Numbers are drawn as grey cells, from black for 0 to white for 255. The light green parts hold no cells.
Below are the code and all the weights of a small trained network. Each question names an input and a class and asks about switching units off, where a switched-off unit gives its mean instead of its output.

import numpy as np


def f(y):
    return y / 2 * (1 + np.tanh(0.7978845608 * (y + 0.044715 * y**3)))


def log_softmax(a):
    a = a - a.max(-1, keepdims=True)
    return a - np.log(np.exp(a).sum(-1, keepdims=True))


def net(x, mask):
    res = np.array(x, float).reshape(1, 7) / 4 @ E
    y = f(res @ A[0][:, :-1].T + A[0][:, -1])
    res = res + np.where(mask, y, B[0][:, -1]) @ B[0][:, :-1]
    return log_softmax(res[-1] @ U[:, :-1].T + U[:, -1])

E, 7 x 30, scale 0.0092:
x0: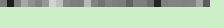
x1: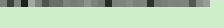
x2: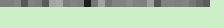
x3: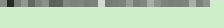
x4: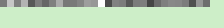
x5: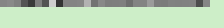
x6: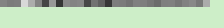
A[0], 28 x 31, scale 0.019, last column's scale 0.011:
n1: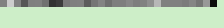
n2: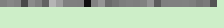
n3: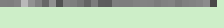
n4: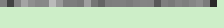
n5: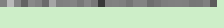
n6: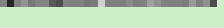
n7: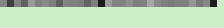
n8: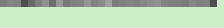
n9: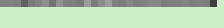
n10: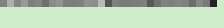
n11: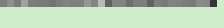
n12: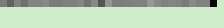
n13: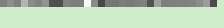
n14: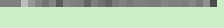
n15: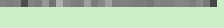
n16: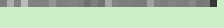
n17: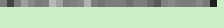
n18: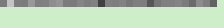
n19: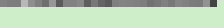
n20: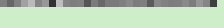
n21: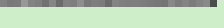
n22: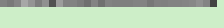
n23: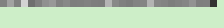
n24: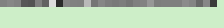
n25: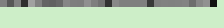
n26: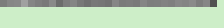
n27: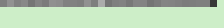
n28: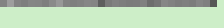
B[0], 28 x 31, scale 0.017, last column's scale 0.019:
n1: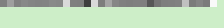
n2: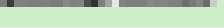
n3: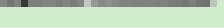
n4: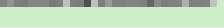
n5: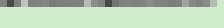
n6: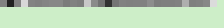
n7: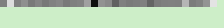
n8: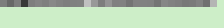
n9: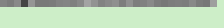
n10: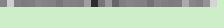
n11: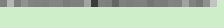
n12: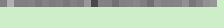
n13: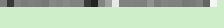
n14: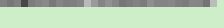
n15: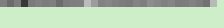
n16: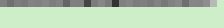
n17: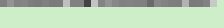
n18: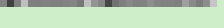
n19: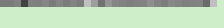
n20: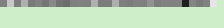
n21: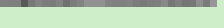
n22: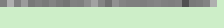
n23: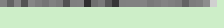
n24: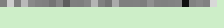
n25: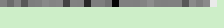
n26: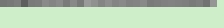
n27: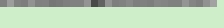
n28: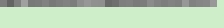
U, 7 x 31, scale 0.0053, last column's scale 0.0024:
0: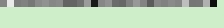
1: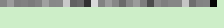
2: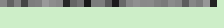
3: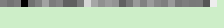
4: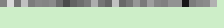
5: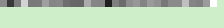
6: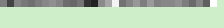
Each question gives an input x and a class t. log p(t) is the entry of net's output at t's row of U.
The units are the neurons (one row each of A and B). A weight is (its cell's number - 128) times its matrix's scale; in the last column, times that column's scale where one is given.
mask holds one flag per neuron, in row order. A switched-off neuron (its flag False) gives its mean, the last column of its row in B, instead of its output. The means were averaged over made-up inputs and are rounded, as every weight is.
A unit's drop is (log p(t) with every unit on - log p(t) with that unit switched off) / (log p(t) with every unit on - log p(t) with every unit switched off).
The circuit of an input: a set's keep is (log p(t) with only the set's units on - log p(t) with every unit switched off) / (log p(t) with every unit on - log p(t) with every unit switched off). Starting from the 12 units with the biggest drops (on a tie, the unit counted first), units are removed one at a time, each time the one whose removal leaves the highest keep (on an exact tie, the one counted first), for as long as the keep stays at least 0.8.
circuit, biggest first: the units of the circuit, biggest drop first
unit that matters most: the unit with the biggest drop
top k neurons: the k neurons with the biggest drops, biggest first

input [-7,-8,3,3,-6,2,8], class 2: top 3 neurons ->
(n23, n16, n17)
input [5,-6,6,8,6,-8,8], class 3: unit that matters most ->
n14
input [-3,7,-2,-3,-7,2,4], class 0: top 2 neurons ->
(n7, n23)
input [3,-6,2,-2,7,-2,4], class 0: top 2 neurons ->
(n10, n25)
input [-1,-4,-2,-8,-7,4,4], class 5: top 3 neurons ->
(n5, n18, n10)
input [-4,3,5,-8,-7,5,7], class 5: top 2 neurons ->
(n5, n18)
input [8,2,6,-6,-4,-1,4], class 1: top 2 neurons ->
(n4, n17)
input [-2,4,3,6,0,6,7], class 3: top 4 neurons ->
(n3, n19, n20, n14)
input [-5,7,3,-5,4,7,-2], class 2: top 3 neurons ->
(n25, n20, n22)
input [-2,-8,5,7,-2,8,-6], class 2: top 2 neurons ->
(n23, n20)
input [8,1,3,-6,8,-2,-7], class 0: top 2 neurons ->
(n10, n1)
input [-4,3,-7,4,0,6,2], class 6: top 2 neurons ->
(n13, n20)
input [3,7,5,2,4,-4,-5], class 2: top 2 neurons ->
(n25, n13)
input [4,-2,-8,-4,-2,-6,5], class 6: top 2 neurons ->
(n13, n24)
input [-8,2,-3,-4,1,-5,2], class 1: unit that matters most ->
n1
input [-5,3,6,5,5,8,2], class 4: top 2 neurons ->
(n24, n13)
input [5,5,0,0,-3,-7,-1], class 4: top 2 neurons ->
(n20, n1)
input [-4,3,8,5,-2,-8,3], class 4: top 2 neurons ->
(n20, n13)
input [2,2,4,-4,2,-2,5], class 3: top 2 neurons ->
(n13, n6)
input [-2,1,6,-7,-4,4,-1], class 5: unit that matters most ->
n5
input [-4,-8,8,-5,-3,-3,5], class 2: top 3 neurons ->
(n16, n23, n13)
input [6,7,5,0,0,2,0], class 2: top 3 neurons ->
(n25, n1, n13)
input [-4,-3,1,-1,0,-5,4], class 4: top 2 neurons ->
(n20, n17)
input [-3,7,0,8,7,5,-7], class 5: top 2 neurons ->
(n6, n7)
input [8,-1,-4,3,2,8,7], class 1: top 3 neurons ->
(n17, n4, n20)
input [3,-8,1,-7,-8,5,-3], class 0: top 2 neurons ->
(n7, n25)
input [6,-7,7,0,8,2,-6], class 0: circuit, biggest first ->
(n10)
